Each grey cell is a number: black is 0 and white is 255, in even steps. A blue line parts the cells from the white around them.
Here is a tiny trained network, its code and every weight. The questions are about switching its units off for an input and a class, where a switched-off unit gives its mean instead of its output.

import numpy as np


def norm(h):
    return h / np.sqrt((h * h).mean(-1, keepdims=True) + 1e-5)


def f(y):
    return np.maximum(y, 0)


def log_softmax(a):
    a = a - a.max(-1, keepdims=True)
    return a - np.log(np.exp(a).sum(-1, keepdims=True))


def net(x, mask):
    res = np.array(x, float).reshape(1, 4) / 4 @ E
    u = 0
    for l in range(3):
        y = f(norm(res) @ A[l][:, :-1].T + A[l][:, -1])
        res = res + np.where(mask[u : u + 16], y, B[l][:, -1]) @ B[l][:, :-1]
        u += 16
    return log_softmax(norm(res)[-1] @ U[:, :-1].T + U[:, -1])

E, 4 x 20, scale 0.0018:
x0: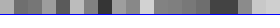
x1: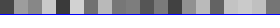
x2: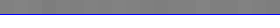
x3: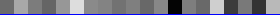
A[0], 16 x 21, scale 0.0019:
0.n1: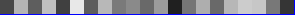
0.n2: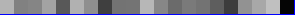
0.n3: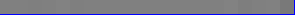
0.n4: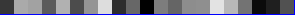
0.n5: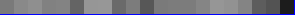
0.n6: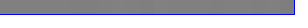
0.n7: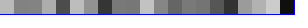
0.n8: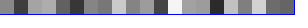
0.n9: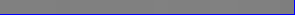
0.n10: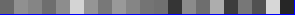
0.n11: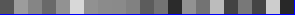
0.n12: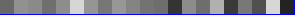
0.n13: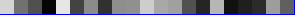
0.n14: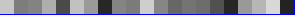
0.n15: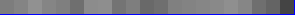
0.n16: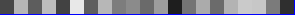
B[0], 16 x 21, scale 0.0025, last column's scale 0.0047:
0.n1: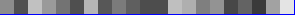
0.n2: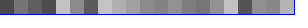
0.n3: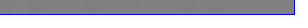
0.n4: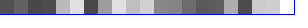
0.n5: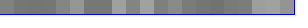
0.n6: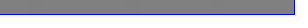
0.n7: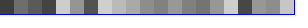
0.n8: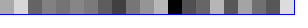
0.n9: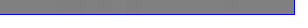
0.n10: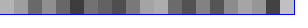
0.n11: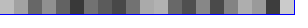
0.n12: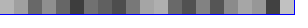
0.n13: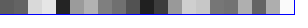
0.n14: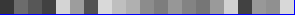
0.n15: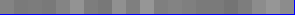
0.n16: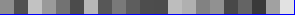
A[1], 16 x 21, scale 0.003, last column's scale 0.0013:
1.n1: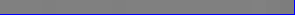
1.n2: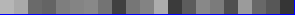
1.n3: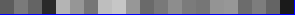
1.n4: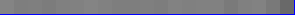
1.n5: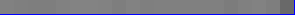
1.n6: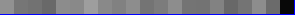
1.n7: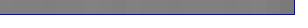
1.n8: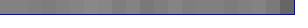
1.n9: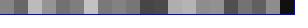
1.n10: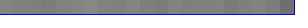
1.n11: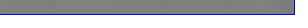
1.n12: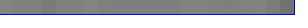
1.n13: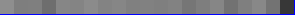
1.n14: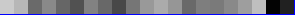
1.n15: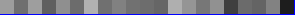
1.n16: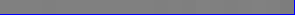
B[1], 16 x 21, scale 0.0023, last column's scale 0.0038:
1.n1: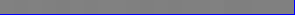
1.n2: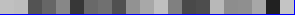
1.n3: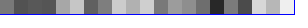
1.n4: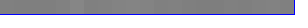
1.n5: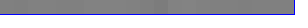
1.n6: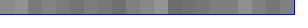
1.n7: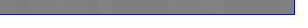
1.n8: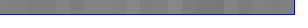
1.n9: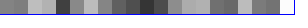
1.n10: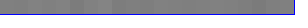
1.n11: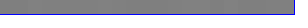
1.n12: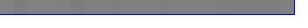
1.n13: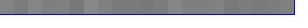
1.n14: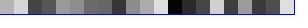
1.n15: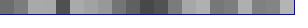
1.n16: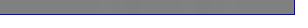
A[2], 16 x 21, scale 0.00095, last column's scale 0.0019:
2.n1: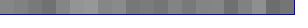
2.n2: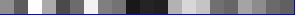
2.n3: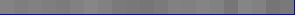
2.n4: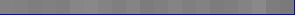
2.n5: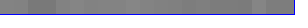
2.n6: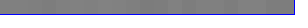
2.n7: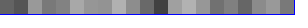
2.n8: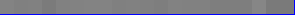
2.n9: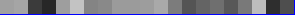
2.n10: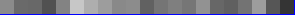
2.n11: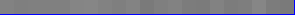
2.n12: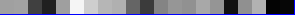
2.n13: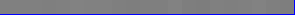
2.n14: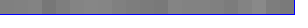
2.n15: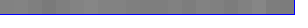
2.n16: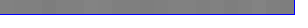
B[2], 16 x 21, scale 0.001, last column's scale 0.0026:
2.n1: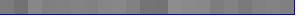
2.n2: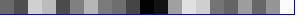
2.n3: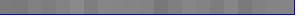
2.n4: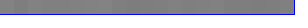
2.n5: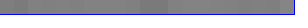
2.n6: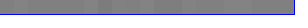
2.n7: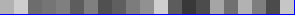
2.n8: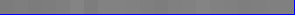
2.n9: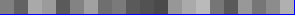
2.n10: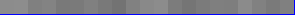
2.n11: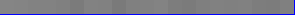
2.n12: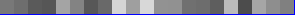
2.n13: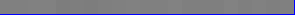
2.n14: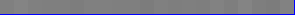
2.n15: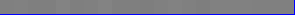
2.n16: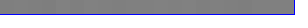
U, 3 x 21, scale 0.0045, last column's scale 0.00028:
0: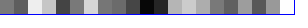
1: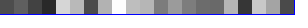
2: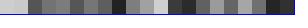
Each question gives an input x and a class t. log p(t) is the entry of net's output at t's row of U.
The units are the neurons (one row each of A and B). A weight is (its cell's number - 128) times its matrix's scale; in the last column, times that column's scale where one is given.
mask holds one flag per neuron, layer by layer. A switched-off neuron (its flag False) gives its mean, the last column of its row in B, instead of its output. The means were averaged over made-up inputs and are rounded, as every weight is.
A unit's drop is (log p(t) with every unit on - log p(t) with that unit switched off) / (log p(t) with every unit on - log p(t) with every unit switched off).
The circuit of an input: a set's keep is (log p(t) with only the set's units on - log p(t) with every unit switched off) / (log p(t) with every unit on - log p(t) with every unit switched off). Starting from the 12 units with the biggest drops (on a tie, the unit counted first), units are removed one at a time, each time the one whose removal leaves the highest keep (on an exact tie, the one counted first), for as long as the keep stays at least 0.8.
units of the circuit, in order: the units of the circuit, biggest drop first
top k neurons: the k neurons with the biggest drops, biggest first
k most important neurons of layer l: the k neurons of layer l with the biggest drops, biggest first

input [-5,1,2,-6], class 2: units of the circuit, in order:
(0.n8)
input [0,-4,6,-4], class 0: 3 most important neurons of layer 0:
(0.n13; 0.n11; 0.n12)
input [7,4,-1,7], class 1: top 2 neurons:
(0.n14; 0.n7)
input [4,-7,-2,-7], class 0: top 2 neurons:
(0.n13; 0.n11)
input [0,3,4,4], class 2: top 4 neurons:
(0.n11; 0.n13; 0.n12; 0.n10)
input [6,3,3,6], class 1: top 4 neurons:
(0.n14; 0.n7; 0.n2; 0.n8)
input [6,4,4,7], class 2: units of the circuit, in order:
(0.n4; 0.n13)
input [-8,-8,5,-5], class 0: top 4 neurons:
(0.n13; 0.n14; 0.n7; 0.n2)
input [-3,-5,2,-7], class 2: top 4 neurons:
(0.n8; 0.n1; 0.n16; 1.n14)
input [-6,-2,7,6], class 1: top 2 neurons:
(0.n4; 0.n8)
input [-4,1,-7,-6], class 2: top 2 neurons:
(0.n8; 0.n14)
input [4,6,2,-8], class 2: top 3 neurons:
(0.n8; 0.n13; 1.n14)
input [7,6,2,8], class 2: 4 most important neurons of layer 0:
(0.n13; 0.n4; 0.n11; 0.n12)
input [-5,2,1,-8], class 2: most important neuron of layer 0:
(0.n8)
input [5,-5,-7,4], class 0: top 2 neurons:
(0.n13; 0.n4)
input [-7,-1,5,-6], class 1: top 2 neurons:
(0.n4; 0.n11)
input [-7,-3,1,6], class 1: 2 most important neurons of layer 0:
(0.n4; 0.n8)
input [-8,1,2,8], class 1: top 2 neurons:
(0.n4; 0.n8)
